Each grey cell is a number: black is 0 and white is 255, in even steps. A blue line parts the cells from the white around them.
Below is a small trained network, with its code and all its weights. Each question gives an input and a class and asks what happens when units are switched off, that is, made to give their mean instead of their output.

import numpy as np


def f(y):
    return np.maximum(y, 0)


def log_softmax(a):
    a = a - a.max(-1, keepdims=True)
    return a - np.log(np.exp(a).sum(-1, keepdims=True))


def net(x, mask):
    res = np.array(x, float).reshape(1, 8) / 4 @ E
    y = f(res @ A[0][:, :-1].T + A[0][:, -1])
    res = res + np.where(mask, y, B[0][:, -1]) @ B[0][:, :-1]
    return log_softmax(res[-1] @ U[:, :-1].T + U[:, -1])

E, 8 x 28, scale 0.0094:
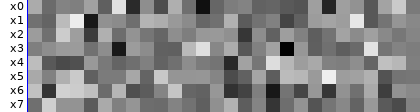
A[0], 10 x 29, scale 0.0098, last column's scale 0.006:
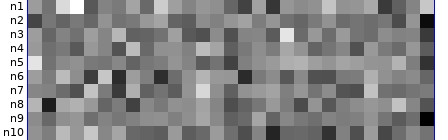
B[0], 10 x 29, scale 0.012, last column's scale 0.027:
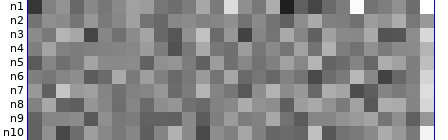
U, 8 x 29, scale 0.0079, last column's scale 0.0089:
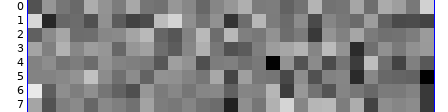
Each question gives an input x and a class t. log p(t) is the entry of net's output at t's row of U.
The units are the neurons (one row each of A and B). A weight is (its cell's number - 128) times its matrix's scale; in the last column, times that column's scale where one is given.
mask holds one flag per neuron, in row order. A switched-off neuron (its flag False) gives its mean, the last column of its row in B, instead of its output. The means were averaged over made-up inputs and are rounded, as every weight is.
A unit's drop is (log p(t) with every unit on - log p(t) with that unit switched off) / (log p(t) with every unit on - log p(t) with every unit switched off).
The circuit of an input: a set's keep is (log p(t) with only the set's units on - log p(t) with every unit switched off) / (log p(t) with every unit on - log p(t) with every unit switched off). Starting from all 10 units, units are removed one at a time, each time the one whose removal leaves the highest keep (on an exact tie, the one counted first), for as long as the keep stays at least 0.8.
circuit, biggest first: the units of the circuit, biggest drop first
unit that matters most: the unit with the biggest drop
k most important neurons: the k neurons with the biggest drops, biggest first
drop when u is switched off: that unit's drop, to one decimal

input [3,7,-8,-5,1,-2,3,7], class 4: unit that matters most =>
n1
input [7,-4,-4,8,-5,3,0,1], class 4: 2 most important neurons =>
[n1 n8]
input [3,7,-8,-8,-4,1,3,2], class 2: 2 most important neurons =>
[n3 n8]
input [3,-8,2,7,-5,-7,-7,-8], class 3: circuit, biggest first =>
[n1 n7]
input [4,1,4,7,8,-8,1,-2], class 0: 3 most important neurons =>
[n8 n3 n1]
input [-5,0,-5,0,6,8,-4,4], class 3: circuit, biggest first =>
[n7 n6]
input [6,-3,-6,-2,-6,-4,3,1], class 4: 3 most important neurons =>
[n1 n3 n8]
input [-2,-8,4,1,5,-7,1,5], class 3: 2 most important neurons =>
[n1 n7]
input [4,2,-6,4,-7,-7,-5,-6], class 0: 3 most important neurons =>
[n3 n6 n1]
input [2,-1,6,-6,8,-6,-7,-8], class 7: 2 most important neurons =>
[n1 n10]
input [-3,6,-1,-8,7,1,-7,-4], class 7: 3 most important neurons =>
[n1 n10 n8]
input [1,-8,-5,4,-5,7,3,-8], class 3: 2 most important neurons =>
[n7 n6]
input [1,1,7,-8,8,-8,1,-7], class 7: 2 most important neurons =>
[n3 n1]
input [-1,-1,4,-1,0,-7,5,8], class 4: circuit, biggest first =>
[n1]
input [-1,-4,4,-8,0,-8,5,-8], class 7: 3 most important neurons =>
[n3 n1 n8]
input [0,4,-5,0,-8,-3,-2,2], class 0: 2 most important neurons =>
[n3 n6]
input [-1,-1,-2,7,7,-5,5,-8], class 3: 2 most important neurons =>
[n7 n1]
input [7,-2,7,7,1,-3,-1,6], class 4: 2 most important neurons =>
[n1 n10]
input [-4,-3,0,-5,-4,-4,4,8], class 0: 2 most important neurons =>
[n10 n6]
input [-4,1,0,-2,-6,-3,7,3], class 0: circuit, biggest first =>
[n10]
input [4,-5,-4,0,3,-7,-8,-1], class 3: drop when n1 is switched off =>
0.5
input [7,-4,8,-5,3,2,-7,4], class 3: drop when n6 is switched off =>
0.2
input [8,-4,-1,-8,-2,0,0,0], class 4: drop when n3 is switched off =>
0.3
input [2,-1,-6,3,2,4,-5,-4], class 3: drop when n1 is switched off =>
0.4
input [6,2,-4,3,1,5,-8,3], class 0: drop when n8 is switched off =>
-0.2
